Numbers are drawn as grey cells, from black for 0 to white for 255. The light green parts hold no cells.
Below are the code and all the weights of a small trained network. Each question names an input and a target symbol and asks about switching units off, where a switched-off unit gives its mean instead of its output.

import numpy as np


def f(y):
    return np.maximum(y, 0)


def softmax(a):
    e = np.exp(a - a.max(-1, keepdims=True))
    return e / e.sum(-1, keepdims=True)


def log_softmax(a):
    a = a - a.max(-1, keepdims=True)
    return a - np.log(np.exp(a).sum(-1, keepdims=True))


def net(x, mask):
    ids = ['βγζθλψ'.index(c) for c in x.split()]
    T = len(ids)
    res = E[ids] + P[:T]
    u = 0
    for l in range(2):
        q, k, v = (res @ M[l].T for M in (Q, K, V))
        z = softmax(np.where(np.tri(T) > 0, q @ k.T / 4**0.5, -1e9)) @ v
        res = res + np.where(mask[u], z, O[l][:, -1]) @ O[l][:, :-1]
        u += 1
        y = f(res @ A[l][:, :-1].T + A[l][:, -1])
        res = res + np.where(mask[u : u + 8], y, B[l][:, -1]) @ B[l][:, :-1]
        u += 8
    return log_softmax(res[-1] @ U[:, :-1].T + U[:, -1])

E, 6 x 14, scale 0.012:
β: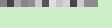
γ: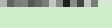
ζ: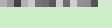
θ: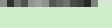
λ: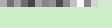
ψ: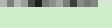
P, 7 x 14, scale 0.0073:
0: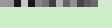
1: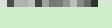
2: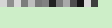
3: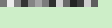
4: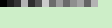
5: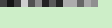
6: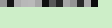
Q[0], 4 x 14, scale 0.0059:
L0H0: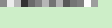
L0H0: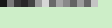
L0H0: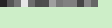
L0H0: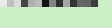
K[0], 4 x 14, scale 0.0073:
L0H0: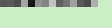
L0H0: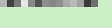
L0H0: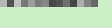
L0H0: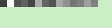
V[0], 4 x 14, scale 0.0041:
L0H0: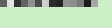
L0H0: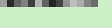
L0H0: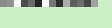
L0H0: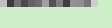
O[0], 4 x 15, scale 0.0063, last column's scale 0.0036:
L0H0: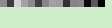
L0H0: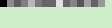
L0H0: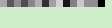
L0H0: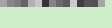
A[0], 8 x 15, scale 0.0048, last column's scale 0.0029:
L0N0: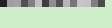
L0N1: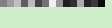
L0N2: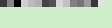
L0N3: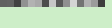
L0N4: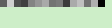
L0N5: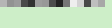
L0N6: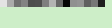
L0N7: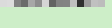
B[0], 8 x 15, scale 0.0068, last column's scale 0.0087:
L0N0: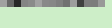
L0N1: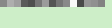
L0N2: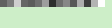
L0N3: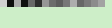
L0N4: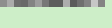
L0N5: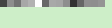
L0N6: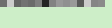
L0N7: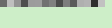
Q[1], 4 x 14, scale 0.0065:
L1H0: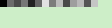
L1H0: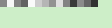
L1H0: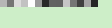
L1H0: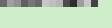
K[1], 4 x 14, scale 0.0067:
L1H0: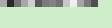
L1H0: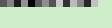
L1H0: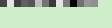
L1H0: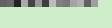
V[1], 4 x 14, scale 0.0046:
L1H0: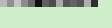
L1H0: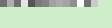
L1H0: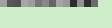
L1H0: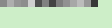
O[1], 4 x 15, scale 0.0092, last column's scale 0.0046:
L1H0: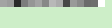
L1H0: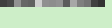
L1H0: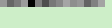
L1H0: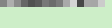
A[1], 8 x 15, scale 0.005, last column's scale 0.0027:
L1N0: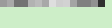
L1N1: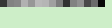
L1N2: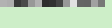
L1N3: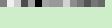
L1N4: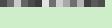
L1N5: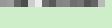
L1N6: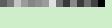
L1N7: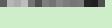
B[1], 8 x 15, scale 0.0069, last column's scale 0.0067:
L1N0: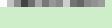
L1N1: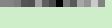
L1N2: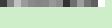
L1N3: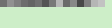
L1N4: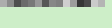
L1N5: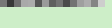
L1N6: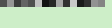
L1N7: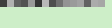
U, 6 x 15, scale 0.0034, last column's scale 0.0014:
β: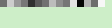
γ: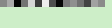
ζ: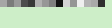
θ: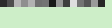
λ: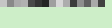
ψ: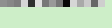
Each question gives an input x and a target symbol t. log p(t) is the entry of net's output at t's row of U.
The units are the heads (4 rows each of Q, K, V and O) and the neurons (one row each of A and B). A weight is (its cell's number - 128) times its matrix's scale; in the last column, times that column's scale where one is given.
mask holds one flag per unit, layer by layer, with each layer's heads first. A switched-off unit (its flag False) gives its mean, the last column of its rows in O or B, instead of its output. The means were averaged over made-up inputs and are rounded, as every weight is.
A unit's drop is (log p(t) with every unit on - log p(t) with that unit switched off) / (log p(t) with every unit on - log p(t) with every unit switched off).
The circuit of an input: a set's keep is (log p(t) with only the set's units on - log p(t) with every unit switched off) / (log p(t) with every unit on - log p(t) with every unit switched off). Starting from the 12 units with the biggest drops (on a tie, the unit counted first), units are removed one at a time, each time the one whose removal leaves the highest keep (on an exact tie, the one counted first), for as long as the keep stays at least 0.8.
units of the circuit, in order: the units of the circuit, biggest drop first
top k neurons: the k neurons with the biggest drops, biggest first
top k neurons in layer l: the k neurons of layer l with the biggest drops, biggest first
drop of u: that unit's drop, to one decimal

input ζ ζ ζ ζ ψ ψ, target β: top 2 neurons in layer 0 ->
(L0N7 L0N2)
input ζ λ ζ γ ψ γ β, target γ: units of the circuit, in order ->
(L1H0 L0N0)
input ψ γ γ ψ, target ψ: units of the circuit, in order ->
(L1H0 L0H0 L0N2 L0N3)
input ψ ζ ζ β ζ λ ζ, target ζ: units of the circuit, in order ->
(L0H0 L1H0 L0N2)
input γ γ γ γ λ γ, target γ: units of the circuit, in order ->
(L1H0)
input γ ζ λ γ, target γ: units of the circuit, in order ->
(L1H0 L0H0)
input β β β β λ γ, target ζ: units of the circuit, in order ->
(L0H0 L1H0 L0N3)
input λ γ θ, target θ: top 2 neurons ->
(L0N5 L1N5)
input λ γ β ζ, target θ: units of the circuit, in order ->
(L0H0 L1H0 L0N2)
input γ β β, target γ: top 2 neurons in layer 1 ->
(L1N5 L1N2)
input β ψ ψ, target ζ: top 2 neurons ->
(L0N7 L1N2)
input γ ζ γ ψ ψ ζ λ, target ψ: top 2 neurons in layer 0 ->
(L0N5 L0N2)
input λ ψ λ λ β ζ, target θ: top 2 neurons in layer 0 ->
(L0N2 L0N3)
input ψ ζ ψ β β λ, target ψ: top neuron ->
(L1N2)
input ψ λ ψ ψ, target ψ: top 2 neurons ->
(L0N2 L0N3)
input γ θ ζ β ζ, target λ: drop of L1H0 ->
0.6
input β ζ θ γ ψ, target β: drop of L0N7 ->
0.1
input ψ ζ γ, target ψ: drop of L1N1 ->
0.0
